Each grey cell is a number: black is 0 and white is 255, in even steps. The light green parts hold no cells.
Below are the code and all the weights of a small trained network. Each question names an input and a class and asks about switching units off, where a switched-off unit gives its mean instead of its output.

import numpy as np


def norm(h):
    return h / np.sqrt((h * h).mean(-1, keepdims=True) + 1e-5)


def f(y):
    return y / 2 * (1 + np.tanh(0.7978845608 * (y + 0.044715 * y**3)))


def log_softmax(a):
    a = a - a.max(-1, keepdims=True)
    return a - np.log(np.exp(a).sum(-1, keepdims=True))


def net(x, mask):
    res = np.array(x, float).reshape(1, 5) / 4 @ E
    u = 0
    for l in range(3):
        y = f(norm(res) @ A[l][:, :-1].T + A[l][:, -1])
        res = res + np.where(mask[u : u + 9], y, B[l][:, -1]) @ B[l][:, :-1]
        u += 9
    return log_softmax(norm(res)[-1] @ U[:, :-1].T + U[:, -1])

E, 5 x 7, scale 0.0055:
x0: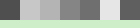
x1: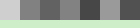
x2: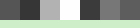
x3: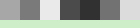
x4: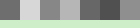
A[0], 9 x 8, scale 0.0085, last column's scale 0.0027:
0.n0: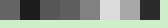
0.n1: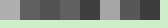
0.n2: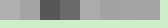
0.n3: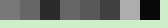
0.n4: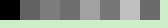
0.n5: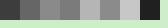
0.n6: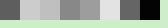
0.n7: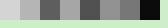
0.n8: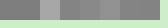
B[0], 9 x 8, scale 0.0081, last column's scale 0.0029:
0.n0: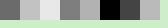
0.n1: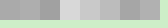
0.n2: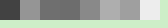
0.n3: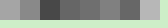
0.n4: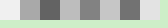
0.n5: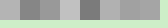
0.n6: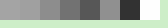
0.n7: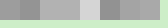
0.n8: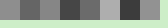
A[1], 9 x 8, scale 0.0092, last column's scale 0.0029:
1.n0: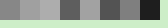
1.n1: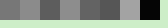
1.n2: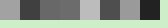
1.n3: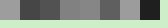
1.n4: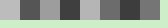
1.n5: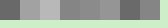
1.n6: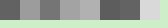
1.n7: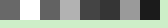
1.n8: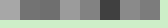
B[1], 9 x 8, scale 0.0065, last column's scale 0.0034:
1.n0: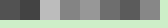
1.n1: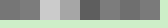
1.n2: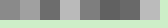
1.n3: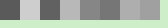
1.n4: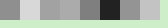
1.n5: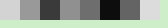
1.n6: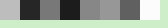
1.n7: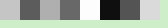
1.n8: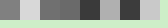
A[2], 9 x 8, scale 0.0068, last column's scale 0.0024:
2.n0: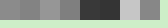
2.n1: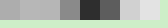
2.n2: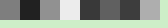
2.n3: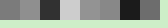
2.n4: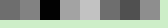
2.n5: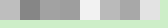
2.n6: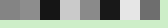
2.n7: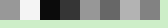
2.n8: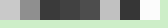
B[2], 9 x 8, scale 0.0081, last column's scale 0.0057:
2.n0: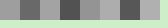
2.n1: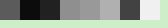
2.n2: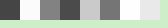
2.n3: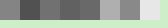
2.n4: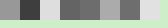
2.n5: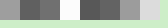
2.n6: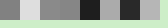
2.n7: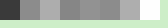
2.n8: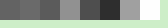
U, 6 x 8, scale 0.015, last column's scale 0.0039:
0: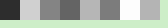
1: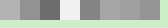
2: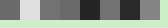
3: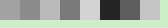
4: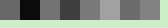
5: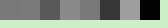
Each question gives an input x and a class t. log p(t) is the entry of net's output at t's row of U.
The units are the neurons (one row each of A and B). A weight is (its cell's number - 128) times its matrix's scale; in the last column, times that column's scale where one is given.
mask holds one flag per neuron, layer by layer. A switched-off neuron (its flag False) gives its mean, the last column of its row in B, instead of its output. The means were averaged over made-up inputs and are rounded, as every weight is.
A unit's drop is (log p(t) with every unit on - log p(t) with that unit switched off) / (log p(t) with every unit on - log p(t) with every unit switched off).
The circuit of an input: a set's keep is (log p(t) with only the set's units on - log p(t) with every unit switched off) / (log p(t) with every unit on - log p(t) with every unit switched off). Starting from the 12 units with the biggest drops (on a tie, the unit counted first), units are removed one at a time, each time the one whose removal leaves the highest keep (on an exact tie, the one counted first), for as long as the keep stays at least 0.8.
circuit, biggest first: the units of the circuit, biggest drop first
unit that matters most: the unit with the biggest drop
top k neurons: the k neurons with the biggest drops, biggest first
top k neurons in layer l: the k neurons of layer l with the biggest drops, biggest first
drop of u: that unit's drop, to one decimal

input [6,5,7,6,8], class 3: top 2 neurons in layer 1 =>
(1.n7 1.n5)
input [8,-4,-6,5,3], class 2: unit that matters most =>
0.n6
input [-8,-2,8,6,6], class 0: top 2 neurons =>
(2.n2 1.n5)
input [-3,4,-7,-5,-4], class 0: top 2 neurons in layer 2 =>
(2.n7 2.n1)
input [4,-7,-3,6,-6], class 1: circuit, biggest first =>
(0.n4 2.n5)
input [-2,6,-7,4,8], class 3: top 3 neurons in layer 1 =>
(1.n7 1.n0 1.n3)
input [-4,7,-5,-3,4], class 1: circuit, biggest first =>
(2.n5 0.n7)
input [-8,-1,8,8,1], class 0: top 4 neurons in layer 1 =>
(1.n5 1.n6 1.n4 1.n1)
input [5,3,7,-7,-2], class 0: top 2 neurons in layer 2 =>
(2.n2 2.n1)
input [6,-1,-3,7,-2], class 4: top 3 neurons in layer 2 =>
(2.n1 2.n6 2.n2)
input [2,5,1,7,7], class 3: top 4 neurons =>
(1.n7 0.n4 2.n3 0.n5)
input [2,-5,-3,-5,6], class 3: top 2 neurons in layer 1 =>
(1.n7 1.n6)
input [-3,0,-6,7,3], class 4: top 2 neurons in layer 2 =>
(2.n1 2.n2)
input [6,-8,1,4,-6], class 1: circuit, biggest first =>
(0.n4)
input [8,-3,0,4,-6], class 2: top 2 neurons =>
(0.n6 1.n7)
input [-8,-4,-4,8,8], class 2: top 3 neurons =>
(2.n6 0.n0 1.n6)
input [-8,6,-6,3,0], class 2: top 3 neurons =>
(2.n6 2.n2 1.n2)
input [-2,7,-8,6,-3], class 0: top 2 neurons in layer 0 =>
(0.n2 0.n4)
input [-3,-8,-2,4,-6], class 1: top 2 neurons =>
(0.n4 0.n5)
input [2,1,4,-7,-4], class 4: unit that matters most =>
1.n6
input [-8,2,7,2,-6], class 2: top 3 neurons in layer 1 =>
(1.n4 1.n3 1.n2)
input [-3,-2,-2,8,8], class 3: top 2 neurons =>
(1.n7 2.n3)
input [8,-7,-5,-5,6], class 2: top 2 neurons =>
(0.n6 2.n2)
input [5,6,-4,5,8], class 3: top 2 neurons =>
(1.n7 0.n4)
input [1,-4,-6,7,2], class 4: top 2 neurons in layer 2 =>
(2.n1 2.n2)
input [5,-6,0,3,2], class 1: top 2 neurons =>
(0.n4 0.n5)
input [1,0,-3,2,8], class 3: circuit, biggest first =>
(1.n7)
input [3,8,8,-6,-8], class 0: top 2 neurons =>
(2.n2 0.n4)
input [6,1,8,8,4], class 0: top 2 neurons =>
(2.n2 2.n4)
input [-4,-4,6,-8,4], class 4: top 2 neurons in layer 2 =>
(2.n4 2.n3)
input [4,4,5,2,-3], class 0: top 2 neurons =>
(2.n2 0.n4)
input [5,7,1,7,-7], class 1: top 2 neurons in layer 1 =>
(1.n6 1.n7)
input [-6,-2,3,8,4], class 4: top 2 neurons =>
(2.n1 1.n5)
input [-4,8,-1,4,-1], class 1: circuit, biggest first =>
(0.n1)
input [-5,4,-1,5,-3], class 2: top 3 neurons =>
(2.n6 0.n4 1.n4)
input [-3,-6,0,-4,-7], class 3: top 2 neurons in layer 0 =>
(0.n0 0.n1)
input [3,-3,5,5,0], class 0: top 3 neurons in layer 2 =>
(2.n2 2.n4 2.n3)
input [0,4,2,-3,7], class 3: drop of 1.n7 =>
0.3
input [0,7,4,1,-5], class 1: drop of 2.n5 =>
0.1
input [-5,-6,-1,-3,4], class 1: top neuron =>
(0.n4)
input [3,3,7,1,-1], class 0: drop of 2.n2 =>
0.7
